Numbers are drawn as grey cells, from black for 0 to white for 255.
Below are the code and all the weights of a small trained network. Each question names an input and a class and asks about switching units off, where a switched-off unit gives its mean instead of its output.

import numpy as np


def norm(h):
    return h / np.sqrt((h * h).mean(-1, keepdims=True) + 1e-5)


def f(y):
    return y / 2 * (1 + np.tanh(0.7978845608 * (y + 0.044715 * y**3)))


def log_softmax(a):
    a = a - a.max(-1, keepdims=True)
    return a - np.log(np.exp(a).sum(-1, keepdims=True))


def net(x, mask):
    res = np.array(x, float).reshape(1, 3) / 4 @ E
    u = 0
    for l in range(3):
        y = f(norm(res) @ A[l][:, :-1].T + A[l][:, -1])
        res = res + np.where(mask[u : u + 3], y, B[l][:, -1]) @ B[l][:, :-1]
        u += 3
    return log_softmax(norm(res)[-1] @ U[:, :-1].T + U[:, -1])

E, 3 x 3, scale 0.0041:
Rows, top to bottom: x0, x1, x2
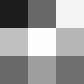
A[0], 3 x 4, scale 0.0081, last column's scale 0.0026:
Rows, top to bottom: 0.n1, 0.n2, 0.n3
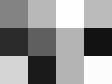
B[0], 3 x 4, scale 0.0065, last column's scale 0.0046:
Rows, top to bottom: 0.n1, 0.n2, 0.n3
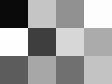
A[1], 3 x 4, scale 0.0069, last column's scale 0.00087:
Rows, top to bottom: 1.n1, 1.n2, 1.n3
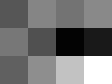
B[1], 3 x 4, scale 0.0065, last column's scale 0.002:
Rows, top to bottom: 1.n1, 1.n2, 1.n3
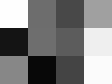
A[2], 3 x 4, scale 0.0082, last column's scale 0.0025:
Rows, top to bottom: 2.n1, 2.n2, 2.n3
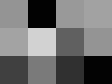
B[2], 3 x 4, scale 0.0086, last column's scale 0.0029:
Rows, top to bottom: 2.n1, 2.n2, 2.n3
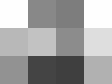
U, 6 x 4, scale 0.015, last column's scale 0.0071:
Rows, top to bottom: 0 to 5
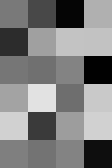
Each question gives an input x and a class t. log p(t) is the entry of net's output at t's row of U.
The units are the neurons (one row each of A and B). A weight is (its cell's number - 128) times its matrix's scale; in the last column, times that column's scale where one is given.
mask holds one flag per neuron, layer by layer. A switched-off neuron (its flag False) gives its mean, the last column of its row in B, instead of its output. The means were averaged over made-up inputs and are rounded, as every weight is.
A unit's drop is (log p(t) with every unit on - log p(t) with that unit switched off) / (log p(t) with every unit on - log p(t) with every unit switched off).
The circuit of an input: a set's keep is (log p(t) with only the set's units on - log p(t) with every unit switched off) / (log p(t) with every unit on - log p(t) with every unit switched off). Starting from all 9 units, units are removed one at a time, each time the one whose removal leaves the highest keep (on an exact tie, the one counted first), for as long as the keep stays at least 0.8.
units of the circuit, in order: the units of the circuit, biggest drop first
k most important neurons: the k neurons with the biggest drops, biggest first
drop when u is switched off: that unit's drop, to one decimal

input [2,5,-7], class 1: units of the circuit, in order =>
2.n1
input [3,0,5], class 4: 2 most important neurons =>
0.n2; 1.n3
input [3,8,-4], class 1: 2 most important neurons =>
0.n1; 2.n1
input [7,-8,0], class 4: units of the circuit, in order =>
2.n1; 0.n2
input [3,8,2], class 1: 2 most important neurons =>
0.n1; 2.n1
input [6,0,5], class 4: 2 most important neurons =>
0.n2; 1.n3
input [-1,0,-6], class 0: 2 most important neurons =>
0.n2; 2.n3
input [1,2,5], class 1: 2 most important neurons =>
0.n1; 2.n1
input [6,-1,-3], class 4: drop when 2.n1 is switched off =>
0.2
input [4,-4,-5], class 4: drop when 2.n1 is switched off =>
0.1
